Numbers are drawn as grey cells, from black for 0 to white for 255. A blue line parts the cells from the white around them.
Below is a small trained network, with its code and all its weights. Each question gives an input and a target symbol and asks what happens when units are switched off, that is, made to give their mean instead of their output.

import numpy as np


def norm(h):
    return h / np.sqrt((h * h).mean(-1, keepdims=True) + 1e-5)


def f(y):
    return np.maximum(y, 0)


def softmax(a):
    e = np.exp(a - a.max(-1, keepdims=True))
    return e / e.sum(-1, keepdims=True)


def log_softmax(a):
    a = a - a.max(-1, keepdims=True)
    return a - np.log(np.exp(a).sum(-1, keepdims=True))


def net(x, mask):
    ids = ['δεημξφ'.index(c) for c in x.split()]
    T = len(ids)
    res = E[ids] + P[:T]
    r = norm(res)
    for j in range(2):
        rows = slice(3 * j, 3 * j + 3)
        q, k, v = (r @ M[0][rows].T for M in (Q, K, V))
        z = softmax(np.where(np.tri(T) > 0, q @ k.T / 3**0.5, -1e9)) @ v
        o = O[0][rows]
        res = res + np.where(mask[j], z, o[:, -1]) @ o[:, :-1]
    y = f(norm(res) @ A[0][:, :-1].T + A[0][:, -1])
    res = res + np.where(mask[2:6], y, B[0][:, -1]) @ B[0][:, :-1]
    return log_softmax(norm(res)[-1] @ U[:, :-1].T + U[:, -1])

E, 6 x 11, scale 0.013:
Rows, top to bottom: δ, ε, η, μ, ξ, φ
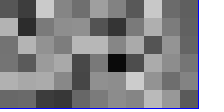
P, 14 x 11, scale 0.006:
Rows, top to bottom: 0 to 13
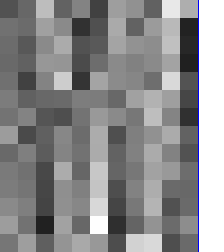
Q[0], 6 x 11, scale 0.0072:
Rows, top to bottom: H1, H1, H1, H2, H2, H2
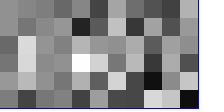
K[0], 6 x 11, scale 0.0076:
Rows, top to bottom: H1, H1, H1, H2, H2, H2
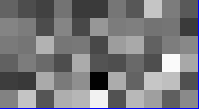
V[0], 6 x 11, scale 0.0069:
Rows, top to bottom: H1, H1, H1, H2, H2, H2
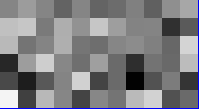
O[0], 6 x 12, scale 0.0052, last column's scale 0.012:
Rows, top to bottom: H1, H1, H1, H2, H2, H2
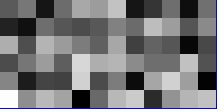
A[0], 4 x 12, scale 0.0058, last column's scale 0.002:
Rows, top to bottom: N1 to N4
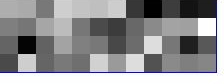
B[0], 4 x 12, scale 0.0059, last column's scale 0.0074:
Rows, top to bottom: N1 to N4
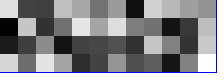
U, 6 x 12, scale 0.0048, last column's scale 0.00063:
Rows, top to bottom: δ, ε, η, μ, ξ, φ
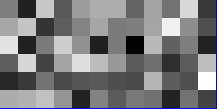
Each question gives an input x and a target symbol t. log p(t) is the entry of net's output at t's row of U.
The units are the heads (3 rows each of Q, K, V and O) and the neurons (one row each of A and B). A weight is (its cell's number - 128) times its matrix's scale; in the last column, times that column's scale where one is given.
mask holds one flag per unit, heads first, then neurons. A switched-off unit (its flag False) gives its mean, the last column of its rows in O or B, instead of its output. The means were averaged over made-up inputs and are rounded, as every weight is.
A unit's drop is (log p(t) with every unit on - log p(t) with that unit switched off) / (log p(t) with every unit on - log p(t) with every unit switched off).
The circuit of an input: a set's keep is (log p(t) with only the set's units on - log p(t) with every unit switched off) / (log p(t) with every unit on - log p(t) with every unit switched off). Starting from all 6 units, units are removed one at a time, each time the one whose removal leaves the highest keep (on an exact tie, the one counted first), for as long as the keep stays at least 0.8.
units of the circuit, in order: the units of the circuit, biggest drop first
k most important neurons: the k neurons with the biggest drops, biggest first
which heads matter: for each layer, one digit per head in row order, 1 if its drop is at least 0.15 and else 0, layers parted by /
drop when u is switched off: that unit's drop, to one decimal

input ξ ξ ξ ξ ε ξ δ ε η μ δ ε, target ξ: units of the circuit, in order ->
(H2; N3)
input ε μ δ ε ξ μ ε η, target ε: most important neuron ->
(N4)
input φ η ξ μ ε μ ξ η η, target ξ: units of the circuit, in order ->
(H2; H1)
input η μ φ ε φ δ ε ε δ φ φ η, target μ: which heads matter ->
11
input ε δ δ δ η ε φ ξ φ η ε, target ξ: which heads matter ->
00
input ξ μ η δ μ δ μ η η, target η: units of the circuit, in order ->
(H1; N1; H2)
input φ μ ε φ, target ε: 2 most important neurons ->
(N4; N3)
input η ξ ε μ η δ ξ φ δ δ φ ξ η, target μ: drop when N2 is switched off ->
-0.1
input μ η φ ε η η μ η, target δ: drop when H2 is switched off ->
0.9
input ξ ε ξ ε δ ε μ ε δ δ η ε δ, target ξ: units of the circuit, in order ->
(H2; N3)
